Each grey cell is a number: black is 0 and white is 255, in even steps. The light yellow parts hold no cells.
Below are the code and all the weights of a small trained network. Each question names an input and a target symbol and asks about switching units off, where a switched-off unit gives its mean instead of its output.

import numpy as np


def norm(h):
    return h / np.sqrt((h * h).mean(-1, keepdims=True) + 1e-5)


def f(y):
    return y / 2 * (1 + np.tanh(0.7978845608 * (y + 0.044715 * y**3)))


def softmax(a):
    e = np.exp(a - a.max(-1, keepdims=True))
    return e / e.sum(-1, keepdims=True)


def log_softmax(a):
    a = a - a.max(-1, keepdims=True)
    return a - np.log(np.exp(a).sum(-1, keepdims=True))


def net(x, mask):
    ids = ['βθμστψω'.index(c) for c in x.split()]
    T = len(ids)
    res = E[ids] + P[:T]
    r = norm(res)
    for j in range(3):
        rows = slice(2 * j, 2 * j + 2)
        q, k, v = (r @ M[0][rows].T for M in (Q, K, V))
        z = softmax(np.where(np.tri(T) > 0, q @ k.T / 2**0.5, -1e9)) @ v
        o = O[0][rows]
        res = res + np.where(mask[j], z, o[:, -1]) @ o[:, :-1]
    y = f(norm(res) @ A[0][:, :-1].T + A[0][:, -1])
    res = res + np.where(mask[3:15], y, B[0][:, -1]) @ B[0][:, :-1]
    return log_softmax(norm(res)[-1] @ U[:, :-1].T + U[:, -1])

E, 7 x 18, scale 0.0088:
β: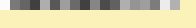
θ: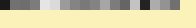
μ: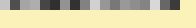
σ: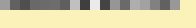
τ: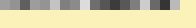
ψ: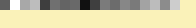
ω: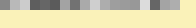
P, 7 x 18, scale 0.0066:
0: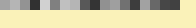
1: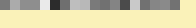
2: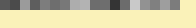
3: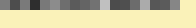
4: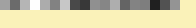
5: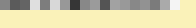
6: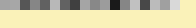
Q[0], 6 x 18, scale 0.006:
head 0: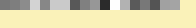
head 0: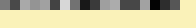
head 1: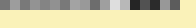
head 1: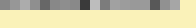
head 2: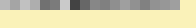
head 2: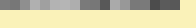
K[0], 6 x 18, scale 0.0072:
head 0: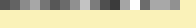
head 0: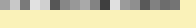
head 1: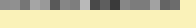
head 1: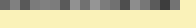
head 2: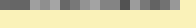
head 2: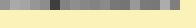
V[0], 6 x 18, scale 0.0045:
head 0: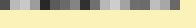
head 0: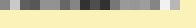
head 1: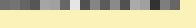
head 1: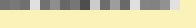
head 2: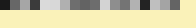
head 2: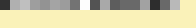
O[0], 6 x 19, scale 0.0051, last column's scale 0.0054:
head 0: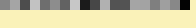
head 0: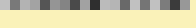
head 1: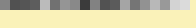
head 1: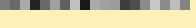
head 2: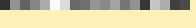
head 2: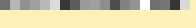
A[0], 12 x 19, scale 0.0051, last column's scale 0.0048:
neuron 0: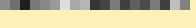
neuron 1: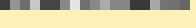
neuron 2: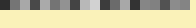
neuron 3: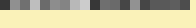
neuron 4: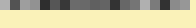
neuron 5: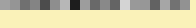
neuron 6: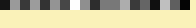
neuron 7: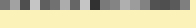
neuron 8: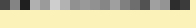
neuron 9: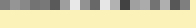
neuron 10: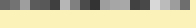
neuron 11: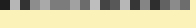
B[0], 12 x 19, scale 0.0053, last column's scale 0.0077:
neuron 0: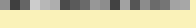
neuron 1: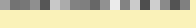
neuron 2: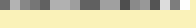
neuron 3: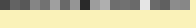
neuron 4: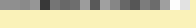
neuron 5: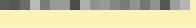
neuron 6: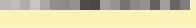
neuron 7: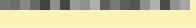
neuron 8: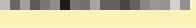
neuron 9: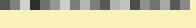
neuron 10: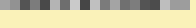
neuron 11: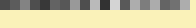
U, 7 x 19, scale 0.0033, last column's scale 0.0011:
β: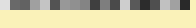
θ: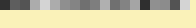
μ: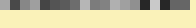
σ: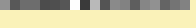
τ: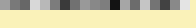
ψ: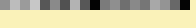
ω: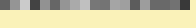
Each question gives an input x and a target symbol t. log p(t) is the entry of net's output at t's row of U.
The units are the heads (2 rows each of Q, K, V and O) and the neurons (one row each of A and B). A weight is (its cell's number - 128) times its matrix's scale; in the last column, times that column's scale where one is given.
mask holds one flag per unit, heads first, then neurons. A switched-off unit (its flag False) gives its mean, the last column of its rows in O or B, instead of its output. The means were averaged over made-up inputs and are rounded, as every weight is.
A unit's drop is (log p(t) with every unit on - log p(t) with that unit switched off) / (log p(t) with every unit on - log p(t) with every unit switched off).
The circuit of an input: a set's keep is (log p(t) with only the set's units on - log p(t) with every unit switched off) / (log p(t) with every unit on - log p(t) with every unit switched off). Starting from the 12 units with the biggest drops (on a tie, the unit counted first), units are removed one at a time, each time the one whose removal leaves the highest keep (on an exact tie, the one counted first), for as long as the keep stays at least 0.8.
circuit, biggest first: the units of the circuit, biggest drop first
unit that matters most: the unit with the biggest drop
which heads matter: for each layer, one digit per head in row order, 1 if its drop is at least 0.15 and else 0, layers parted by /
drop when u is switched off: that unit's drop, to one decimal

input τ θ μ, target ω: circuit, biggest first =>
(head 0; neuron 2)
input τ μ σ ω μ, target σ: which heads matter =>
110
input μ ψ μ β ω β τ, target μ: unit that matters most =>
head 0
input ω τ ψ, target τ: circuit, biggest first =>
(head 2; neuron 2)
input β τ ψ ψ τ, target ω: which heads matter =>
100
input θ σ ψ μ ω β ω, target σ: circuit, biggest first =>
(head 0; neuron 11)
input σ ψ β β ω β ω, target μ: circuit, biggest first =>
(head 0; head 2)
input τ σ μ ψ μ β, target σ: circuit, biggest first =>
(head 0; neuron 11)
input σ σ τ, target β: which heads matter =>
011
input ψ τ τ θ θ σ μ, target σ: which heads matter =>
010
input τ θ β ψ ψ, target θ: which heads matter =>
001
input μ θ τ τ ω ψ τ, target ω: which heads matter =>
110
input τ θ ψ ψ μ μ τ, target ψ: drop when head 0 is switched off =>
0.8
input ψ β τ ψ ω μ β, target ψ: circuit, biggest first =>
(head 0)
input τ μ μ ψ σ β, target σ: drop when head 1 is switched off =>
0.3
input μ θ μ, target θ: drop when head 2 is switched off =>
1.1
